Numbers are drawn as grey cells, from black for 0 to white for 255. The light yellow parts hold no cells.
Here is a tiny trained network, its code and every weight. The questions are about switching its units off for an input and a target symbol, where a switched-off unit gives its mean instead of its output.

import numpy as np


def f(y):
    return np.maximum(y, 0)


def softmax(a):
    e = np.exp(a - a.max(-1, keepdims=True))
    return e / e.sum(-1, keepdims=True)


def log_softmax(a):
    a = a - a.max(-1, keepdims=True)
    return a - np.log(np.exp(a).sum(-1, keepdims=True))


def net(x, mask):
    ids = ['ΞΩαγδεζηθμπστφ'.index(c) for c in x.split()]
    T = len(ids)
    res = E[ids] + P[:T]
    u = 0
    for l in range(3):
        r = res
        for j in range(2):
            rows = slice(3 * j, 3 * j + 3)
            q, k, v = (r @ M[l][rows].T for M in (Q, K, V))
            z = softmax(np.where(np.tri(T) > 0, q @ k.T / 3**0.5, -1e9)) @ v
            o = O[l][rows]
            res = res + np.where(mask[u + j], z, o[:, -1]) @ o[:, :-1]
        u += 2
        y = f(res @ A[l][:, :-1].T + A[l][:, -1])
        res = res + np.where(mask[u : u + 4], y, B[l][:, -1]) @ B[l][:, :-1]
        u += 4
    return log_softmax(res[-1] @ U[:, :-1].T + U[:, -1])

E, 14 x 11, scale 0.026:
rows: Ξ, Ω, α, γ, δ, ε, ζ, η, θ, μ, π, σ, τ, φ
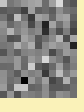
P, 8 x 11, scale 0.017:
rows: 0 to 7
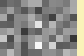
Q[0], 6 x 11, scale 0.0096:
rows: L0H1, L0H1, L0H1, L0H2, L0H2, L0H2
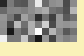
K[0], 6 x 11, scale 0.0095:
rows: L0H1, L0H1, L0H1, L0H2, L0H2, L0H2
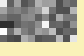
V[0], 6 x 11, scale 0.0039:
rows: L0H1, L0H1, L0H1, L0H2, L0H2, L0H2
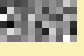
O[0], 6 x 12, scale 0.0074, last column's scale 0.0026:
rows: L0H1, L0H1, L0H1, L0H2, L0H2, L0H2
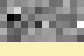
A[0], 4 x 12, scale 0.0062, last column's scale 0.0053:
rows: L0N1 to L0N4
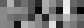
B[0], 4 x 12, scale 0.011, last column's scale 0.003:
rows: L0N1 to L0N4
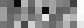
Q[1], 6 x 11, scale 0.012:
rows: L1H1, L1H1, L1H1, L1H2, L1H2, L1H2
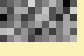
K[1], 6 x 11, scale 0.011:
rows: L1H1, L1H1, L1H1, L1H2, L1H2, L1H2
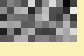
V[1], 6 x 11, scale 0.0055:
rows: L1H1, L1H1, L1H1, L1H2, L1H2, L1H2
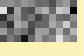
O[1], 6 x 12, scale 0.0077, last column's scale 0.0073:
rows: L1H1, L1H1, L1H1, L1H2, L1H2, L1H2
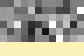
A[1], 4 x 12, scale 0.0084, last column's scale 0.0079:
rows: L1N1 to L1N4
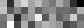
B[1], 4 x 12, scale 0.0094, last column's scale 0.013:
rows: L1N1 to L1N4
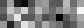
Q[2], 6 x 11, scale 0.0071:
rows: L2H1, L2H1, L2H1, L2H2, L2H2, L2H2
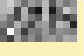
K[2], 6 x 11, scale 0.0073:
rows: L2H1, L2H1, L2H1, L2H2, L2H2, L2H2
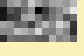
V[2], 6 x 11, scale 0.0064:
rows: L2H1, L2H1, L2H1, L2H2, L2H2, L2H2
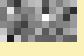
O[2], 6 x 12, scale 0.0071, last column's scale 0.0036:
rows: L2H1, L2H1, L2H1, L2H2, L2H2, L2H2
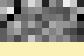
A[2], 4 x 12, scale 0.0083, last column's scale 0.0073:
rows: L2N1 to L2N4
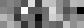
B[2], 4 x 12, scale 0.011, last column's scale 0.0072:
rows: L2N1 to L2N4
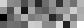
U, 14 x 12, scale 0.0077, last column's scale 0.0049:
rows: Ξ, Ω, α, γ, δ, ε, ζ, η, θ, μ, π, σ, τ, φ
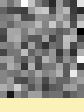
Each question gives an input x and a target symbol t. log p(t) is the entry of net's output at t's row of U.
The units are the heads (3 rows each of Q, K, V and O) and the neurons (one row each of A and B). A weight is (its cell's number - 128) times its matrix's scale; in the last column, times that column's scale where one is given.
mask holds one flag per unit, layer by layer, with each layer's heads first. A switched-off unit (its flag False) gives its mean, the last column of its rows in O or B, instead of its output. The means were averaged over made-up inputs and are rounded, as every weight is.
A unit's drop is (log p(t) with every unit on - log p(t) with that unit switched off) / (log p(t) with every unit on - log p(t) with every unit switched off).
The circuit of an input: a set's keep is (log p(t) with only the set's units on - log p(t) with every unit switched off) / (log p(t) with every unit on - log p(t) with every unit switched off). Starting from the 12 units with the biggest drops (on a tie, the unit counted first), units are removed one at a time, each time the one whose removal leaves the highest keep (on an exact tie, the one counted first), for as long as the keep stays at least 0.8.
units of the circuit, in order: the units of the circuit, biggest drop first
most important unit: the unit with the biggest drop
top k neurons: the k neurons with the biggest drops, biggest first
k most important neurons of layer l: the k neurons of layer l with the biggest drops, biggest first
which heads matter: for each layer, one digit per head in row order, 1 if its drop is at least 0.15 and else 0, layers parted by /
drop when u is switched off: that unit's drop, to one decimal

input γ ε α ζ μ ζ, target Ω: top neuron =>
(L1N1)
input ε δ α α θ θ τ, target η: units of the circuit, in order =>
(L1H2, L2N4)
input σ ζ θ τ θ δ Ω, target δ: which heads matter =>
01 / 01 / 00
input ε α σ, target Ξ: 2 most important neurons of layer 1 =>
(L1N2, L1N1)
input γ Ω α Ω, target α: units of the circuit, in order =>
(L2H1, L1H2)
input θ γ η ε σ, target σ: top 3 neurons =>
(L0N2, L0N1, L1N3)
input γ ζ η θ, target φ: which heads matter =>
00 / 00 / 10
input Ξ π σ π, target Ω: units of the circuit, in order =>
(L0H1, L1N1)
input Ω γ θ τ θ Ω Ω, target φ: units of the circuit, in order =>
(L2H1, L1N1)
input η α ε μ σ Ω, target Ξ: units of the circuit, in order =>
(L1H1, L1N2)
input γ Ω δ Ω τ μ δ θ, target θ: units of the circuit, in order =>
(L2N1, L1H2)
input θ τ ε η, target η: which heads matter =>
00 / 01 / 00
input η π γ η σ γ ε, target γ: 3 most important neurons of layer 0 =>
(L0N3, L0N4, L0N1)
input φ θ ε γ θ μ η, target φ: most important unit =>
L2H1
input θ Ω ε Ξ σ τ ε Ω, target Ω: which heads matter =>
00 / 00 / 00
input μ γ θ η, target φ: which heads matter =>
10 / 00 / 10
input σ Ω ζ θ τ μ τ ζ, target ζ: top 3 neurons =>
(L2N2, L0N1, L0N2)
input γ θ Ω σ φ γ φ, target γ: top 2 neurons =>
(L0N4, L0N3)
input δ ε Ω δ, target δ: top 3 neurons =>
(L1N3, L2N4, L0N4)
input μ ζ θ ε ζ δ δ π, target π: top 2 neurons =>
(L2N4, L0N3)
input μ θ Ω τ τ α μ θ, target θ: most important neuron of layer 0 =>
(L0N2)
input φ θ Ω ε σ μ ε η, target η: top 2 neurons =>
(L0N1, L1N3)
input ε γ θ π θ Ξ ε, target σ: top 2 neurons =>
(L1N2, L1N3)
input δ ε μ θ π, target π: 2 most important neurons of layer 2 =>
(L2N4, L2N1)
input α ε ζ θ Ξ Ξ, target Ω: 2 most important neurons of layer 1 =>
(L1N1, L1N3)
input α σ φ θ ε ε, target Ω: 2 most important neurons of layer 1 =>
(L1N1, L1N3)
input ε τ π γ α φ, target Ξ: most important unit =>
L1H1
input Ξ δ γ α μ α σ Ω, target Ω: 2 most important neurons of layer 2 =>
(L2N3, L2N4)
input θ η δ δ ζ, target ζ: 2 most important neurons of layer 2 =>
(L2N2, L2N4)
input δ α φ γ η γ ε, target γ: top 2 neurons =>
(L0N3, L0N4)
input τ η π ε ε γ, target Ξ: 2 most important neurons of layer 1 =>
(L1N2, L1N3)
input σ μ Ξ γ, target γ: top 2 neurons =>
(L0N3, L1N3)
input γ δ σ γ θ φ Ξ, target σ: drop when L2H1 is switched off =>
0.3
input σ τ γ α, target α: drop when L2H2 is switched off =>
-0.1
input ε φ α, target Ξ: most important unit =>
L1H1
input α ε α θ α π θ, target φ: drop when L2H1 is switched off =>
0.8
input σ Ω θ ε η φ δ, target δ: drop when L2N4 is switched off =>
0.2
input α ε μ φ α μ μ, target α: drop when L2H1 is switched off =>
0.3
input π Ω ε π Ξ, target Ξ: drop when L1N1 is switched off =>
0.1
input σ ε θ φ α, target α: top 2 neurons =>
(L0N2, L2N4)
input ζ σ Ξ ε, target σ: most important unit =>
L2H1
